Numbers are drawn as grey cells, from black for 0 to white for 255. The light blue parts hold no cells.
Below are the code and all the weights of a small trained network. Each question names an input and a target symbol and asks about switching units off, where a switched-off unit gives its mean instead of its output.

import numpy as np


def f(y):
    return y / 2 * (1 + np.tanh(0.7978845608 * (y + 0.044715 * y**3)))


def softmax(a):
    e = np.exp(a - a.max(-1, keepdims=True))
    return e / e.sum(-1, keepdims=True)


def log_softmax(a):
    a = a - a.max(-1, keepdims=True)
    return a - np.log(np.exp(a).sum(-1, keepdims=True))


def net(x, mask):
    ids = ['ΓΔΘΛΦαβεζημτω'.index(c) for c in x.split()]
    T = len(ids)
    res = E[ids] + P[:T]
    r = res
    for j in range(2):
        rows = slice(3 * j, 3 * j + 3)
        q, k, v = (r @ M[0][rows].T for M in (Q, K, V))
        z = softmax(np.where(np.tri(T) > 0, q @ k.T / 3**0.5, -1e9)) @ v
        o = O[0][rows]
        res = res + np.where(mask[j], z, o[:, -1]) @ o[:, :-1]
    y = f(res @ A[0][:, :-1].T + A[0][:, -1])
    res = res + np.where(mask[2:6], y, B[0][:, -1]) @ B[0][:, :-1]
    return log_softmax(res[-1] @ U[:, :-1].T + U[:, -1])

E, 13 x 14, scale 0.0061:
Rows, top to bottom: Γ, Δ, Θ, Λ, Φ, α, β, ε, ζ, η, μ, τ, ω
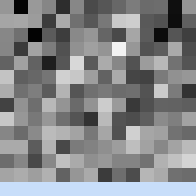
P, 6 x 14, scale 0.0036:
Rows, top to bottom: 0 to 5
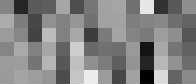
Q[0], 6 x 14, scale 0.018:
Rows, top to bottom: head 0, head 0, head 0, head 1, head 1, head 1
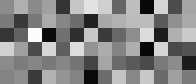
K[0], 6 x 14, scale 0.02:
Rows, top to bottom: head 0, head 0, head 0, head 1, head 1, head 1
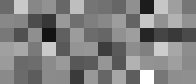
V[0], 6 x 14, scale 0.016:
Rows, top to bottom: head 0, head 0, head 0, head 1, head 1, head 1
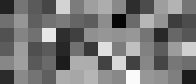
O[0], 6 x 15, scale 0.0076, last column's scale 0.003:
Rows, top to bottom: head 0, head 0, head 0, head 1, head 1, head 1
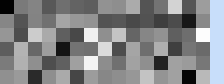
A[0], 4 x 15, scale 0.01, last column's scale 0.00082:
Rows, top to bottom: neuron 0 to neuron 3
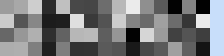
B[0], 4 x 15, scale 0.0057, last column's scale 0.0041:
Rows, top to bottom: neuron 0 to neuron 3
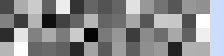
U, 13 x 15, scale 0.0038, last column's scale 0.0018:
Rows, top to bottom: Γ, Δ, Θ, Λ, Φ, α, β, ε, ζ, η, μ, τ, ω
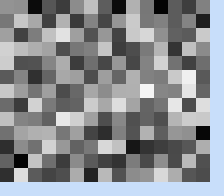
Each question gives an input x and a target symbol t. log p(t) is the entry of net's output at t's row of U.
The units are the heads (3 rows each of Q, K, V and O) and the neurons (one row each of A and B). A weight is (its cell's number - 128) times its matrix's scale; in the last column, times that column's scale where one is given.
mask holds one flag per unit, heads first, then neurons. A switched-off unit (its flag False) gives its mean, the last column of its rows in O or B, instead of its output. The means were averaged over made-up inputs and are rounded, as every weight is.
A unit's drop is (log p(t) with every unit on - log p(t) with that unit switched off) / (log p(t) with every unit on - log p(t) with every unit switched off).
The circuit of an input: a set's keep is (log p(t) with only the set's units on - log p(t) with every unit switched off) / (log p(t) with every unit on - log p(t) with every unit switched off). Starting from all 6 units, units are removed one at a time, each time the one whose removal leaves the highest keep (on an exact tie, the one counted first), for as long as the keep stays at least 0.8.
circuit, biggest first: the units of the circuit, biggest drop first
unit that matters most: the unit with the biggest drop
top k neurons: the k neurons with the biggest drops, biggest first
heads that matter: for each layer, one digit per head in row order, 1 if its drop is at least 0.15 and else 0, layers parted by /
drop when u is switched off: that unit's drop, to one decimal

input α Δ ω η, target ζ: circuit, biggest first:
head 1; head 0
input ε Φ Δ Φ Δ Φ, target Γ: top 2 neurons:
neuron 2; neuron 3
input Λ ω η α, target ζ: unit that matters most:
head 1
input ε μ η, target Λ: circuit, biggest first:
head 0; head 1
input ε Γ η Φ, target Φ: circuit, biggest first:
head 1; head 0
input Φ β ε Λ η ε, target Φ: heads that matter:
01
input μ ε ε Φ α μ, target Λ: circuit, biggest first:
head 0; head 1
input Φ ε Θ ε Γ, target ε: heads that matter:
10
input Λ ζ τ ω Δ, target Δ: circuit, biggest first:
neuron 0; head 1
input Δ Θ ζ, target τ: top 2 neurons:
neuron 1; neuron 2
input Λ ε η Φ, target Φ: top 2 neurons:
neuron 1; neuron 3
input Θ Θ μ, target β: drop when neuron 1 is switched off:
0.0
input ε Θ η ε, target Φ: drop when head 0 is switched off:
0.1
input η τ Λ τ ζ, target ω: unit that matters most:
head 0
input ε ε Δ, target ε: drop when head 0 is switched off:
1.0
